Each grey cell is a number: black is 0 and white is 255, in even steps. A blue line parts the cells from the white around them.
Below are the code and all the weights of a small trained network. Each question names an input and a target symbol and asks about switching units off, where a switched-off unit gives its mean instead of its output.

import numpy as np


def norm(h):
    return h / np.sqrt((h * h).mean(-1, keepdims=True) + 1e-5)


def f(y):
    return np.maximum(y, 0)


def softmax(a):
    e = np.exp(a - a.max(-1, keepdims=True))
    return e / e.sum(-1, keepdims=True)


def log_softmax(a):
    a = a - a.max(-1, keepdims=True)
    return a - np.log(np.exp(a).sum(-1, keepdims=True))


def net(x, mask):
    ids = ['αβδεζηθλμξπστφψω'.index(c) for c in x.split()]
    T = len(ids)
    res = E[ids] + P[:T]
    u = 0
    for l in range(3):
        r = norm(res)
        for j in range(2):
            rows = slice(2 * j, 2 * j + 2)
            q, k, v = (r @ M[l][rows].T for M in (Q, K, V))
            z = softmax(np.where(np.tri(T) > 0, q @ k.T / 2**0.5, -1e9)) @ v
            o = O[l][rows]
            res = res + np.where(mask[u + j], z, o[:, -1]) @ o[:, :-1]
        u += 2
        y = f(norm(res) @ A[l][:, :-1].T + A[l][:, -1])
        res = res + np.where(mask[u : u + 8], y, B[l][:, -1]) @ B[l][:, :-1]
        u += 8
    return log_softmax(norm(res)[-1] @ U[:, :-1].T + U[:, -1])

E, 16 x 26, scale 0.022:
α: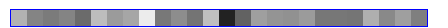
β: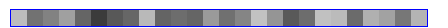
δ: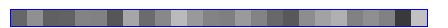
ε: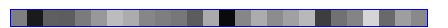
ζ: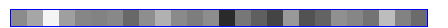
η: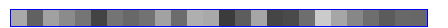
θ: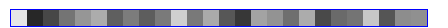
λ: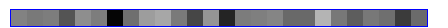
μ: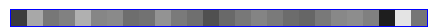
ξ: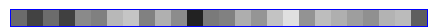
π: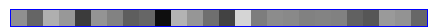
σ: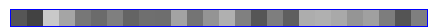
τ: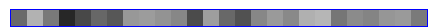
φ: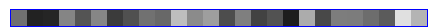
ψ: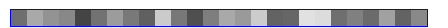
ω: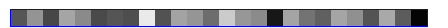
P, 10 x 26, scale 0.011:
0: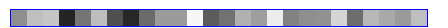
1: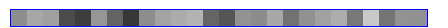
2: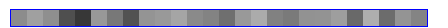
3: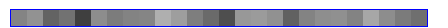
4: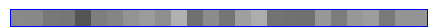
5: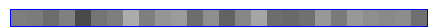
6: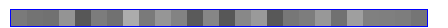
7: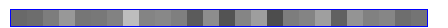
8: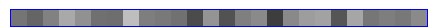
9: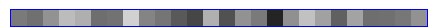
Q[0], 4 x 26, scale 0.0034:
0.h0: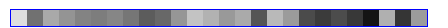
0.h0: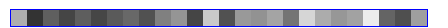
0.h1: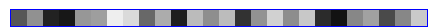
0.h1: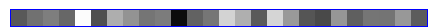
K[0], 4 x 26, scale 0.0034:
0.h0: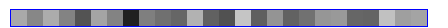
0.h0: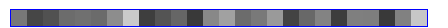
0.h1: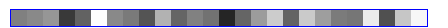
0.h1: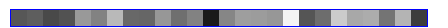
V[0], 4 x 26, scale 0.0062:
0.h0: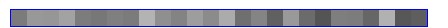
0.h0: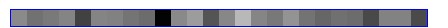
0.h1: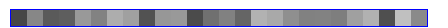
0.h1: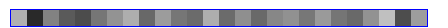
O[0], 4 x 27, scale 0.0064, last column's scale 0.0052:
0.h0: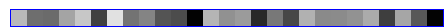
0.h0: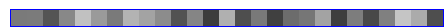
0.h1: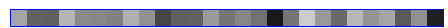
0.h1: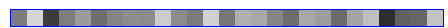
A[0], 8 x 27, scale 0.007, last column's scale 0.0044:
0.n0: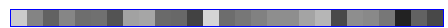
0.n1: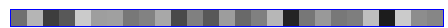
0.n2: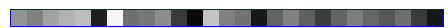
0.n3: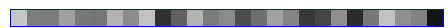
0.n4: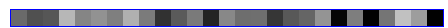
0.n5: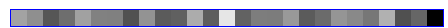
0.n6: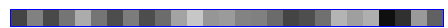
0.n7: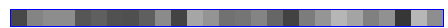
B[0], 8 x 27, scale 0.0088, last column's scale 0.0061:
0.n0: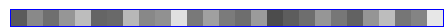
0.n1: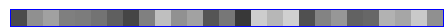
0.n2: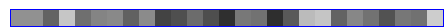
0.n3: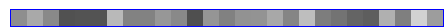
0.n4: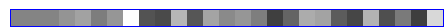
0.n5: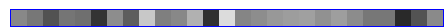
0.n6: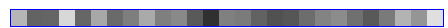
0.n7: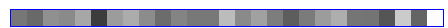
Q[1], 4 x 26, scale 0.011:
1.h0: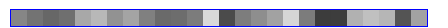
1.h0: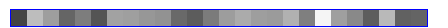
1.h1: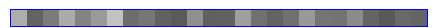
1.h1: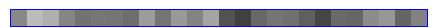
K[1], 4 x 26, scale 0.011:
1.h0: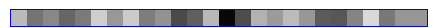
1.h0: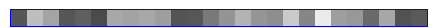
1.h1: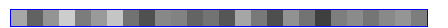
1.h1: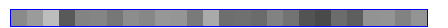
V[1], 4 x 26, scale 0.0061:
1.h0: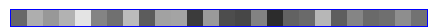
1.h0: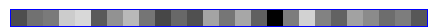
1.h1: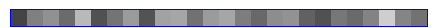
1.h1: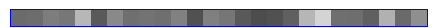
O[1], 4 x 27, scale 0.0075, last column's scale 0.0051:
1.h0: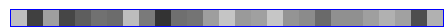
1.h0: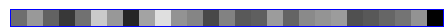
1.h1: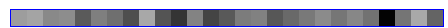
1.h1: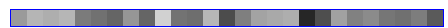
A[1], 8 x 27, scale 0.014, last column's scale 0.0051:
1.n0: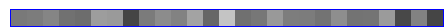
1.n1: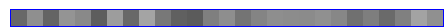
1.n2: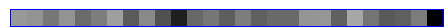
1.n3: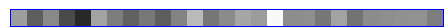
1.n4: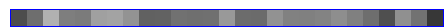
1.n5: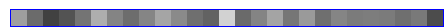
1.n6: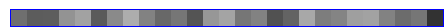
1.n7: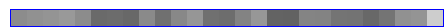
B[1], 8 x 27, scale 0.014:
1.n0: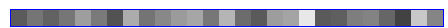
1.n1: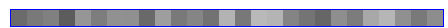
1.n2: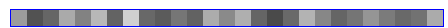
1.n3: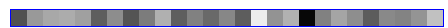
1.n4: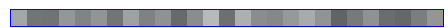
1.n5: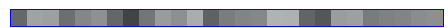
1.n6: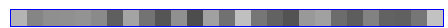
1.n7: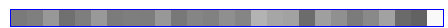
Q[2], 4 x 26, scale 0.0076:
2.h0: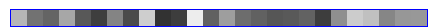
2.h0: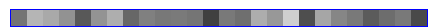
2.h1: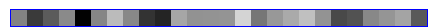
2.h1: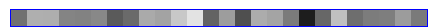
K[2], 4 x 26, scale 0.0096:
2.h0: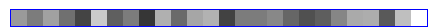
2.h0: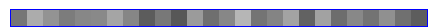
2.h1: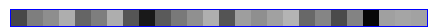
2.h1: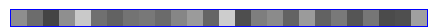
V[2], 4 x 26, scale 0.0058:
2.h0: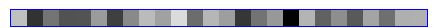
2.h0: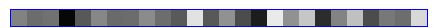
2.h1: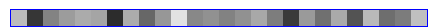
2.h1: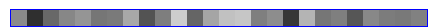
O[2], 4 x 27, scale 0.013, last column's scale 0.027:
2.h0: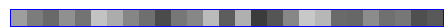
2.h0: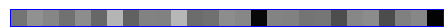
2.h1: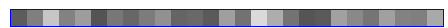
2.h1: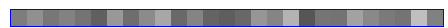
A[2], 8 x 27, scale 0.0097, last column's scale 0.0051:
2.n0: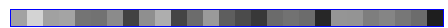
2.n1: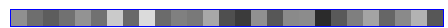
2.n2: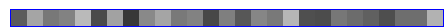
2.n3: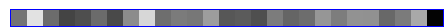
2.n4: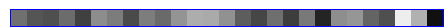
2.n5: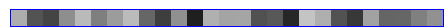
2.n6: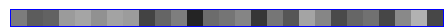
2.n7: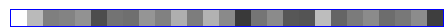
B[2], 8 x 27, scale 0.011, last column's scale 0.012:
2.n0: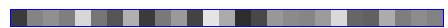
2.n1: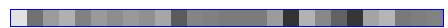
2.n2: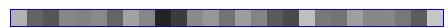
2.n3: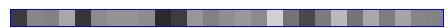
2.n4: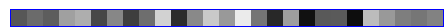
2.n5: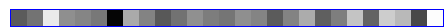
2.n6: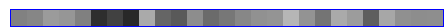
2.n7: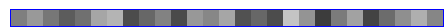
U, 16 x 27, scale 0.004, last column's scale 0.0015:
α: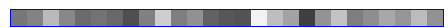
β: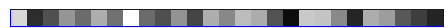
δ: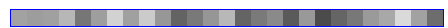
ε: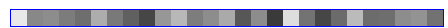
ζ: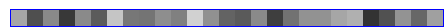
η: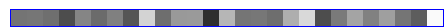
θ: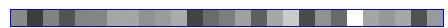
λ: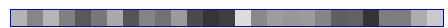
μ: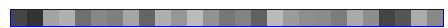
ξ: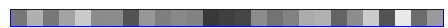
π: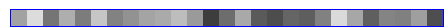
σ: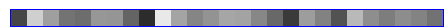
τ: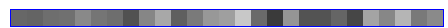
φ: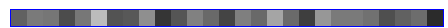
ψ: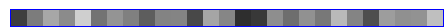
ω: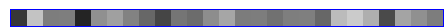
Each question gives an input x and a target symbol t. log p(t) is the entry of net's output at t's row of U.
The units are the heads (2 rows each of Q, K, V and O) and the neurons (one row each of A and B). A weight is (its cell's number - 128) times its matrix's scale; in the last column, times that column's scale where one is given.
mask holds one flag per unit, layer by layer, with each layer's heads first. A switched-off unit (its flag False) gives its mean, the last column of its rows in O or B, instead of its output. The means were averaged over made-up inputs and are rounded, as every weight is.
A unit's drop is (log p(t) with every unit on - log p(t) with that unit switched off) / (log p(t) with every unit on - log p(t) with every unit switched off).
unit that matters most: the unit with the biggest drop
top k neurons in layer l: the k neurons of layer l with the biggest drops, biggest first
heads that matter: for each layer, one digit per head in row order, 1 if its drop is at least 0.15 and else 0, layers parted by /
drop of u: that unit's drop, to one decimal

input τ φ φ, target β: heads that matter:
01 / 00 / 10
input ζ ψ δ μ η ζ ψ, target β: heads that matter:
00 / 00 / 01
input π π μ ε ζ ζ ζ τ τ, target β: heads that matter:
01 / 10 / 00
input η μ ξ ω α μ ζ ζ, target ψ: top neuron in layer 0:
(0.n5)
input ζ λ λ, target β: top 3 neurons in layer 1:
(1.n3, 1.n6, 1.n5)
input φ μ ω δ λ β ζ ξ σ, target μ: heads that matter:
11 / 11 / 10
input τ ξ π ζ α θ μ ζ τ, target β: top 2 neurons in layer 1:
(1.n3, 1.n6)
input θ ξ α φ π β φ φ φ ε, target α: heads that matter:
00 / 10 / 00
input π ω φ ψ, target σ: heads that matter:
01 / 11 / 10
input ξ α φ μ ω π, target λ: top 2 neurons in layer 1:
(1.n0, 1.n3)
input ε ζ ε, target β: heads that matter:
01 / 00 / 00
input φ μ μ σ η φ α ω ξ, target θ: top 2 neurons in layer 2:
(2.n2, 2.n5)
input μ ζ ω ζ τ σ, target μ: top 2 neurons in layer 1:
(1.n0, 1.n4)
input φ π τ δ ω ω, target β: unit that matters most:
0.h0
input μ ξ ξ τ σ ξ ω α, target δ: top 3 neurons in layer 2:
(2.n1, 2.n7, 2.n3)
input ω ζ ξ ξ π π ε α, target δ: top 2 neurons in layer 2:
(2.n1, 2.n7)
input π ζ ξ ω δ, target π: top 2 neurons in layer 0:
(0.n5, 0.n6)
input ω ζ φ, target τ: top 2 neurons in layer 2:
(2.n4, 2.n2)
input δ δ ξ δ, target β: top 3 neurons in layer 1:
(1.n3, 1.n6, 1.n5)
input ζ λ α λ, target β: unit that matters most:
1.h0
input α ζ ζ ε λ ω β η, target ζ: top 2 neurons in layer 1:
(1.n0, 1.n3)
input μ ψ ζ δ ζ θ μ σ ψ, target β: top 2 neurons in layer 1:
(1.n6, 1.n3)
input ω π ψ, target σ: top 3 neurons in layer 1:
(1.n0, 1.n3, 1.n1)
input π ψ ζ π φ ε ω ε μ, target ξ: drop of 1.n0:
0.2
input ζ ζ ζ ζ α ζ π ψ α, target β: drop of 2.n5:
-0.2
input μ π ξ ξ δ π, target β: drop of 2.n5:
-0.2
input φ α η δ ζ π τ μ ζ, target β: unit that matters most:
0.n2
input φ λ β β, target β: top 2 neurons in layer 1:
(1.n3, 1.n6)
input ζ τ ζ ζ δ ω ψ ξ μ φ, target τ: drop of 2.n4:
0.7
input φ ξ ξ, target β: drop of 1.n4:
0.0
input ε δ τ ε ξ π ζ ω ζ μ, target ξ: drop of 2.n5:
0.1
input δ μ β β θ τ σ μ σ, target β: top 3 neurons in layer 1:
(1.n3, 1.n6, 1.n4)
